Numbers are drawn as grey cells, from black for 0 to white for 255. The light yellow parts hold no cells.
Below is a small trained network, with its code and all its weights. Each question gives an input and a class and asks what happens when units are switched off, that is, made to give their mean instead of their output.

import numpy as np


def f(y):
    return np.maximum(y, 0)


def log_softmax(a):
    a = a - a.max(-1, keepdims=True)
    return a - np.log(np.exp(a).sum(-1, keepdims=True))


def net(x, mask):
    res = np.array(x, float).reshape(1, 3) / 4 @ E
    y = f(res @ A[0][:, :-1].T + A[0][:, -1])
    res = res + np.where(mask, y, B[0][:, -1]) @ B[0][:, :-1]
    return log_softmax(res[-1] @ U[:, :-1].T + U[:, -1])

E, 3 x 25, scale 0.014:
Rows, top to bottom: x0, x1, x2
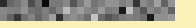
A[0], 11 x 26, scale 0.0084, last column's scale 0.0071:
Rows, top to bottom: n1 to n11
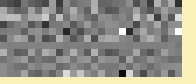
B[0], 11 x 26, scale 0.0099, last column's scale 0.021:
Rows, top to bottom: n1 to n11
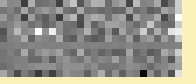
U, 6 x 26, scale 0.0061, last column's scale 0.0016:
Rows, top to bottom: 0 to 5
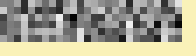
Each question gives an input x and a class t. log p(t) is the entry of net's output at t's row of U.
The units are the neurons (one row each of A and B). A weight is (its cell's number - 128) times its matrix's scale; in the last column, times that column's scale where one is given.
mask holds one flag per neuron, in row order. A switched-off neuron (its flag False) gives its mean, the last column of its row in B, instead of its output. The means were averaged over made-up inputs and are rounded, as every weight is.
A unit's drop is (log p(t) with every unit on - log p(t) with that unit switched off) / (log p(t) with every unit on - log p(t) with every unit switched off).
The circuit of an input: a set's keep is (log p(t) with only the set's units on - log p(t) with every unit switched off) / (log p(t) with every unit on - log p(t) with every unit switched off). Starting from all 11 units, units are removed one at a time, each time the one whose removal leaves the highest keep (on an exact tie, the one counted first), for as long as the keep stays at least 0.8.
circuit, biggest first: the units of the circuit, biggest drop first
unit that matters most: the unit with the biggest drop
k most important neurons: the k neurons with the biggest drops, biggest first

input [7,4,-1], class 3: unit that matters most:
n3
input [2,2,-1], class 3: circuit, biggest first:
[n3 n5]
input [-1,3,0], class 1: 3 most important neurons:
[n6 n8 n2]
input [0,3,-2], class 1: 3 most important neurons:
[n8 n2 n5]
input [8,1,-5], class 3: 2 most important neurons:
[n5 n9]
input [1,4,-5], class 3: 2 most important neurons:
[n1 n6]
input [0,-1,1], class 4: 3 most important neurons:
[n3 n1 n4]
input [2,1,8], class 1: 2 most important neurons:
[n1 n5]
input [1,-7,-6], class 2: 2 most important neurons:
[n6 n1]
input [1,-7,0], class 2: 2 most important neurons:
[n3 n1]
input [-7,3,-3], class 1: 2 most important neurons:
[n3 n5]
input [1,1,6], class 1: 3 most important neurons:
[n1 n5 n6]
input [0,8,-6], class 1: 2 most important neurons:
[n3 n8]
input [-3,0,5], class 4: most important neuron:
[n11]
